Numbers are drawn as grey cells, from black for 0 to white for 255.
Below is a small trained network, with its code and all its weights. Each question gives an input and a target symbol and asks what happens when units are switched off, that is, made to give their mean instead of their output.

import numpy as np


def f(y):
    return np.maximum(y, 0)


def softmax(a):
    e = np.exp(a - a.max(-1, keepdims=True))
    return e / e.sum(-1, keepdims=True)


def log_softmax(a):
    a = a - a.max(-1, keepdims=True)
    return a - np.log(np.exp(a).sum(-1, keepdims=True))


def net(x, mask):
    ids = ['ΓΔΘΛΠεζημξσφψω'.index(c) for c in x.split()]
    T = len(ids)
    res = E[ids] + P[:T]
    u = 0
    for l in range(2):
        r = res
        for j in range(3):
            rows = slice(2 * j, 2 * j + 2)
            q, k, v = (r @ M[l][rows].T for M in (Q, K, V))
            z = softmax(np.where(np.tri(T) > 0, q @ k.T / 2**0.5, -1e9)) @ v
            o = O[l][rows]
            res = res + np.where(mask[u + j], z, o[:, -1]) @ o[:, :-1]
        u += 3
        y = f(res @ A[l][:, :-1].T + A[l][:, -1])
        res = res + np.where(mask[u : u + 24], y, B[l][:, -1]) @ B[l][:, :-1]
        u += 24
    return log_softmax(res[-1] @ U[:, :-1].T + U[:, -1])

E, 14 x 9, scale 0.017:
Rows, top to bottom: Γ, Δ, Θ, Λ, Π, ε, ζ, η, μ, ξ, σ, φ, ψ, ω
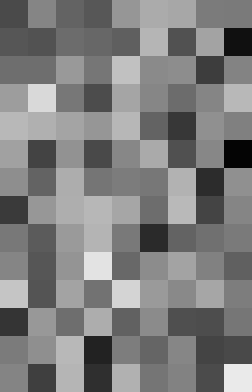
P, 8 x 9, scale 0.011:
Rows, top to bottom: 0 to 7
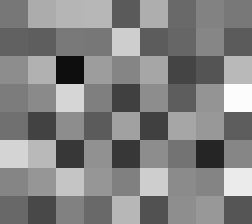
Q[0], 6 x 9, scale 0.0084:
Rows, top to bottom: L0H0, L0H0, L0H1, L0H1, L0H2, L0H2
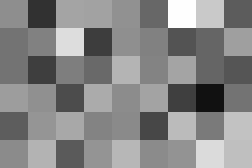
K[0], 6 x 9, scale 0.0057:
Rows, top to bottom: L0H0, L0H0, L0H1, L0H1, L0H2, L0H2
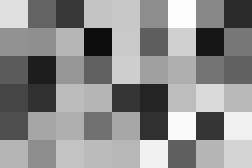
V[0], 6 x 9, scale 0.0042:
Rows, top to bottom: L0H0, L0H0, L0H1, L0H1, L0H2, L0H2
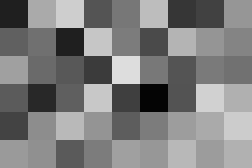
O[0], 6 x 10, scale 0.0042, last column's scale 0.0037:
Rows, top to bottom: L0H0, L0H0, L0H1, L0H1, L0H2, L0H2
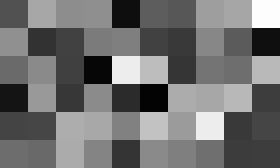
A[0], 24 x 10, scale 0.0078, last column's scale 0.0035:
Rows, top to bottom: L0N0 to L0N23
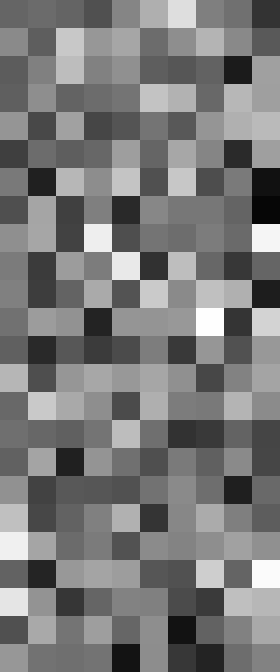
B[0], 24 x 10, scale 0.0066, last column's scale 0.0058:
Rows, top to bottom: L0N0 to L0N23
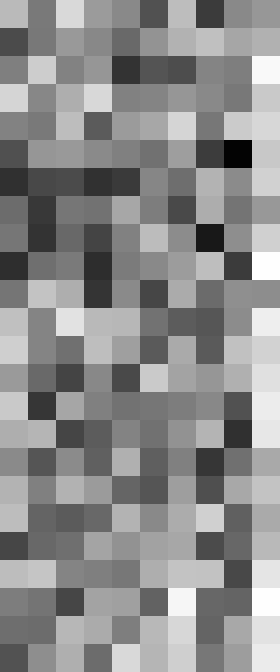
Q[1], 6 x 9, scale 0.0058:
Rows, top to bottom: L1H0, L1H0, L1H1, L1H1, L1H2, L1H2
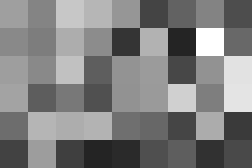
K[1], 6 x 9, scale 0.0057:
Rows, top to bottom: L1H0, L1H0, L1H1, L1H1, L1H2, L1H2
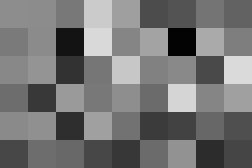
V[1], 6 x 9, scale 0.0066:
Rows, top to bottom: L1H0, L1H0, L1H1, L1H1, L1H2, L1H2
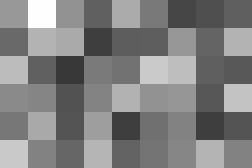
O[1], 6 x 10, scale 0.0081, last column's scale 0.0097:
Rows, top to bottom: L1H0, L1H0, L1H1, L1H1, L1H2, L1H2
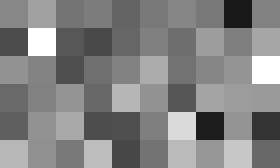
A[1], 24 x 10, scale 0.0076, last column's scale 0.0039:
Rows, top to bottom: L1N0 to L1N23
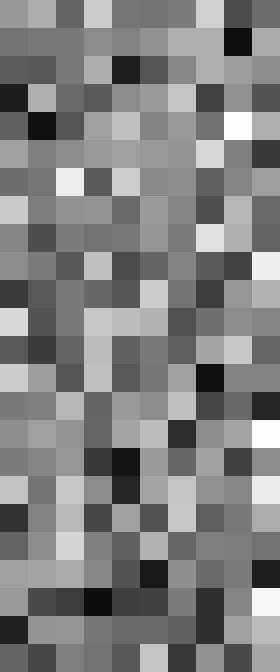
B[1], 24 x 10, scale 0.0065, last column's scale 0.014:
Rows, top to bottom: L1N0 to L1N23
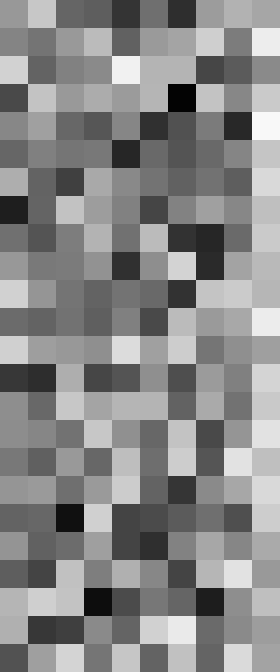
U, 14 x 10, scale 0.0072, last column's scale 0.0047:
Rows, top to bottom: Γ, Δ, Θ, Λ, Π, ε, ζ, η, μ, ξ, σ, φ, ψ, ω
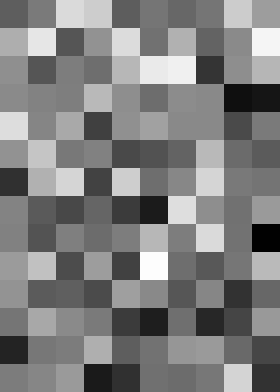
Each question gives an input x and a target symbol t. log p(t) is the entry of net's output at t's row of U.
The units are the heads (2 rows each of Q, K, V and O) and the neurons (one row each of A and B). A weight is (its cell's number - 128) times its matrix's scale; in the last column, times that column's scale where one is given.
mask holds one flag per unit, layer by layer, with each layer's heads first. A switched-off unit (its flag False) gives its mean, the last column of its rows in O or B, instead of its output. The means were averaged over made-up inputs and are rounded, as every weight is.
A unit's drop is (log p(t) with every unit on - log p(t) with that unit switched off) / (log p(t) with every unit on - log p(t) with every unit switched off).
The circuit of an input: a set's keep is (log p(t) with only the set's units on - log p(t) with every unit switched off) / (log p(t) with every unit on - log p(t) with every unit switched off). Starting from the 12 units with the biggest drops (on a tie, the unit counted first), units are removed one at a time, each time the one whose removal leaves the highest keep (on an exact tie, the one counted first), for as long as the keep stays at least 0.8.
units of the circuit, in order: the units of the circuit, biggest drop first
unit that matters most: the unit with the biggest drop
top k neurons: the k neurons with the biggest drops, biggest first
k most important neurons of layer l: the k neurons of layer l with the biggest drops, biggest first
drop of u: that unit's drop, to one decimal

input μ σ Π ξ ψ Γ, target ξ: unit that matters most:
L1H0
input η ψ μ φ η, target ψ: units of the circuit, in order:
(L1N18; L1N3; L0N9; L1H2)
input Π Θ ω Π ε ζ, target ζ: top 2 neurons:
(L0N23; L0N2)
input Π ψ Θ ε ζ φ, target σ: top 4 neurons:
(L1N4; L0N23; L0N8; L0N16)
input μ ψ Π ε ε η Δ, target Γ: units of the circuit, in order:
(L1N4; L0N11; L0N15)
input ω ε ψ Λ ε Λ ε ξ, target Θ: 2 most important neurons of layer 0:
(L0N6; L0N9)
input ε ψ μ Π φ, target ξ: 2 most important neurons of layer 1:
(L1N22; L1N3)
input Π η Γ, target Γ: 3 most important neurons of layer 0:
(L0N3; L0N9; L0N23)
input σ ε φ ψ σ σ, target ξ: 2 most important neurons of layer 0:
(L0N4; L0N23)
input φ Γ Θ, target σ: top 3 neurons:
(L0N8; L0N22; L0N23)
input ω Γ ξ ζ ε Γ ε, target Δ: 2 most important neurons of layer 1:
(L1N13; L1N15)
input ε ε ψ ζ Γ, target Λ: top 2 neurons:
(L0N11; L0N5)
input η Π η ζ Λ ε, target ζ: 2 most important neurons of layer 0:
(L0N23; L0N4)
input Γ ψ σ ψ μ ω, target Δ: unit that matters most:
L1H1
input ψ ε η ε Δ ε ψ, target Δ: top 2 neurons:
(L1N13; L1N15)
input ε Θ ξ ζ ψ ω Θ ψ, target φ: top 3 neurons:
(L1N18; L1N21; L0N2)
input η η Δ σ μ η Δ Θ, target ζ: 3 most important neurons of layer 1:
(L1N3; L1N23; L1N16)
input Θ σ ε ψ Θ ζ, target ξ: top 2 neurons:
(L0N4; L1N3)
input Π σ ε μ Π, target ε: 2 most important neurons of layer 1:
(L1N0; L1N5)
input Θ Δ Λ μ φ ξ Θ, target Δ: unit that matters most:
L1N12
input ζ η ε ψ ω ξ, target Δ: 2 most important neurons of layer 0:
(L0N4; L0N2)
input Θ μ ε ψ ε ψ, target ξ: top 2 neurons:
(L0N23; L1N3)
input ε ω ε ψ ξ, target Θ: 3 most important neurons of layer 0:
(L0N6; L0N9; L0N13)
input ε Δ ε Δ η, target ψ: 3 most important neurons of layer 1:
(L1N18; L1N3; L1N1)
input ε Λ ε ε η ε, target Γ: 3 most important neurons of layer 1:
(L1N13; L1N7; L1N3)
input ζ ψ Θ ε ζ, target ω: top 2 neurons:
(L0N6; L1N21)
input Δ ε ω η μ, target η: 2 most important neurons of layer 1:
(L1N3; L1N16)
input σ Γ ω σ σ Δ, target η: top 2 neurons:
(L1N11; L1N4)
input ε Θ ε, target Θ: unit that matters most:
L0N15
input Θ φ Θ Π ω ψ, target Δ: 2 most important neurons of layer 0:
(L0N4; L0N9)
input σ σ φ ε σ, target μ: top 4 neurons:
(L0N9; L1N1; L0N20; L0N18)
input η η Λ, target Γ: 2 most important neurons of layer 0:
(L0N9; L0N22)
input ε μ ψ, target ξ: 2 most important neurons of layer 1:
(L1N3; L1N4)
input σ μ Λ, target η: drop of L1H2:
0.3
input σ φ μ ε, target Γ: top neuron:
(L1N7)
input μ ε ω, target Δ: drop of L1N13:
0.2
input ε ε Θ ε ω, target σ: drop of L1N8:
0.2
